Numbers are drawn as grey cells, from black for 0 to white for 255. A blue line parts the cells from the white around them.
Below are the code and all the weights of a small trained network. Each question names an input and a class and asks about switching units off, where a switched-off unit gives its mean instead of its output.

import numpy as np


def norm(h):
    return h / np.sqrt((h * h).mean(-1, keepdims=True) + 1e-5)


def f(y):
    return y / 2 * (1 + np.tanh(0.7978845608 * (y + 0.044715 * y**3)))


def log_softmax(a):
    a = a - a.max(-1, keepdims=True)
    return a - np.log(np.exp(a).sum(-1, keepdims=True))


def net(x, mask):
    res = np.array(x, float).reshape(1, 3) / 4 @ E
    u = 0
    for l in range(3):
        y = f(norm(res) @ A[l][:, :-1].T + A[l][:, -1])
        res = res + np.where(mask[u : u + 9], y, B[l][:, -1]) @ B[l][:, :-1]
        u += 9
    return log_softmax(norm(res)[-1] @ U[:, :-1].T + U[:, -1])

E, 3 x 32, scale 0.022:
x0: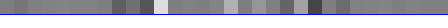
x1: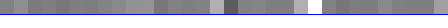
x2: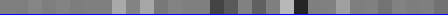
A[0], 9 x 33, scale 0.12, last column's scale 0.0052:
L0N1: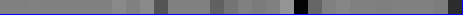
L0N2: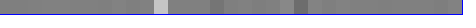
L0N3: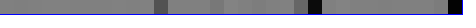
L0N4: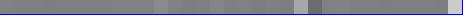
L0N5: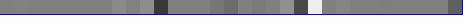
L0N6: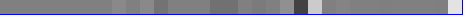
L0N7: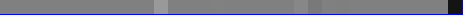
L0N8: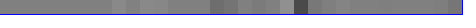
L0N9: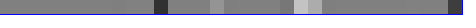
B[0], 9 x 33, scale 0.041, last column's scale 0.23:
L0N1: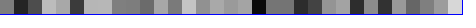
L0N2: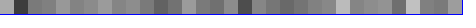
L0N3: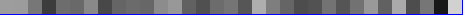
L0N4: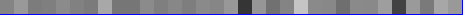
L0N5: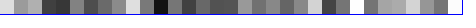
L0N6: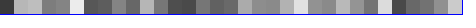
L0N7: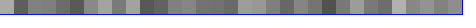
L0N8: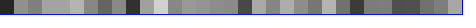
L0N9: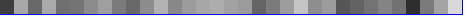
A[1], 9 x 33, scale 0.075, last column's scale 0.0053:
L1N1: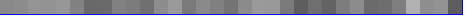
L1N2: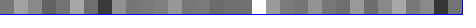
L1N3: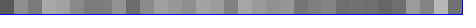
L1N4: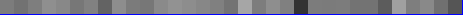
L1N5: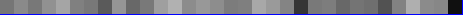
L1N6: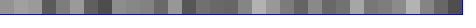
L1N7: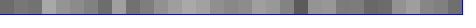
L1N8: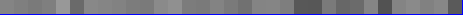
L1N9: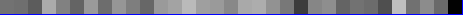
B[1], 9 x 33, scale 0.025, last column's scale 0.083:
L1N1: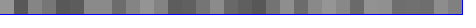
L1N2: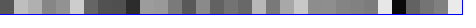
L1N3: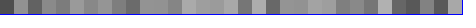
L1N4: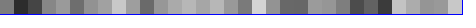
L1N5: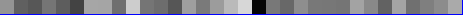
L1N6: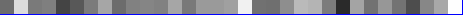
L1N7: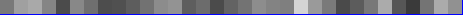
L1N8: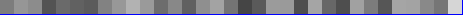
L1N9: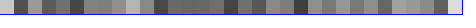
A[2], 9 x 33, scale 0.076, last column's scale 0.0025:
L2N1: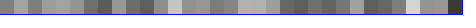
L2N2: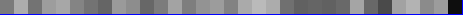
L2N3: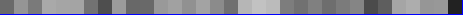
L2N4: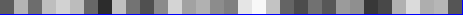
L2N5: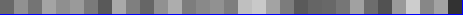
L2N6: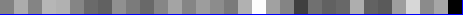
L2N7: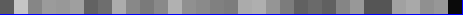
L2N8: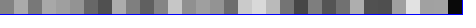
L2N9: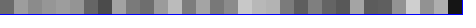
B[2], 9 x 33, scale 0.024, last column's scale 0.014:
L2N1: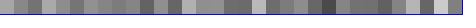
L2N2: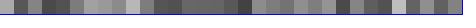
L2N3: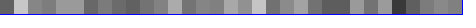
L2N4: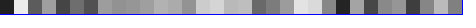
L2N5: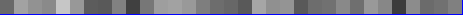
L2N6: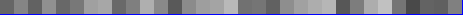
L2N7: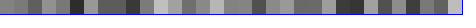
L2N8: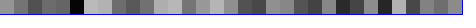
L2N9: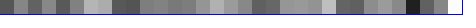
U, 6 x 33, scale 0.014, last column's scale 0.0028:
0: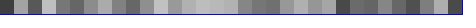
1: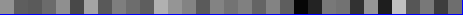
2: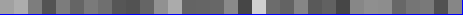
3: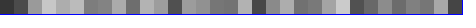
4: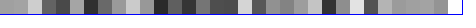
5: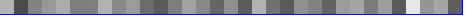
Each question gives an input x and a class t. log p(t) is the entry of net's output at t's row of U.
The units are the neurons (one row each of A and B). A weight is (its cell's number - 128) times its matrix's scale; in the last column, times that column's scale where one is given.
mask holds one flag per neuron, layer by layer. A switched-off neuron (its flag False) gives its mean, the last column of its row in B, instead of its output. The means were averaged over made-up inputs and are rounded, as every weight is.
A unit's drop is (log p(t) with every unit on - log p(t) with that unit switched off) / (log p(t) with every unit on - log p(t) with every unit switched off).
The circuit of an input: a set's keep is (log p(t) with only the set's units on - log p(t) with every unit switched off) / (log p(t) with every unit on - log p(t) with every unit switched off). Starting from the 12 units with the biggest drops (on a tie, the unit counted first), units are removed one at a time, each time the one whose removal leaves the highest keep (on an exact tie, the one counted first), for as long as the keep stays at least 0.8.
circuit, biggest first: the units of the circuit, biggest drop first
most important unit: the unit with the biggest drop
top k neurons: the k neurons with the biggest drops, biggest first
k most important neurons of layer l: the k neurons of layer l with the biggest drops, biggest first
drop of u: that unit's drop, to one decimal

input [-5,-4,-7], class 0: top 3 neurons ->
(L0N9; L0N5; L0N1)
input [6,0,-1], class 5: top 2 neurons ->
(L0N5; L0N3)
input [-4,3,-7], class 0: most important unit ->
L0N9
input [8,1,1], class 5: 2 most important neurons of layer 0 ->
(L0N5; L0N3)
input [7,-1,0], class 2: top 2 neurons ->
(L0N1; L0N5)
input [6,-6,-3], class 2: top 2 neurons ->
(L0N1; L0N5)
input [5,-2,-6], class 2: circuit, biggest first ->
(L0N1; L0N5; L0N9)
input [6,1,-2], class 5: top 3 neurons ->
(L0N5; L0N3; L0N9)
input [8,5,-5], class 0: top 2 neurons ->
(L0N5; L0N3)
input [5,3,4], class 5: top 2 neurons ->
(L0N5; L0N2)
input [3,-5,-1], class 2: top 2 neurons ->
(L0N1; L1N2)
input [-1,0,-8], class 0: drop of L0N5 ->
0.5
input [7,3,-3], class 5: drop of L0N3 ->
0.5
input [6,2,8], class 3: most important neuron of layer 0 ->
(L0N3)
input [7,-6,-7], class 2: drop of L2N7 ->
0.0
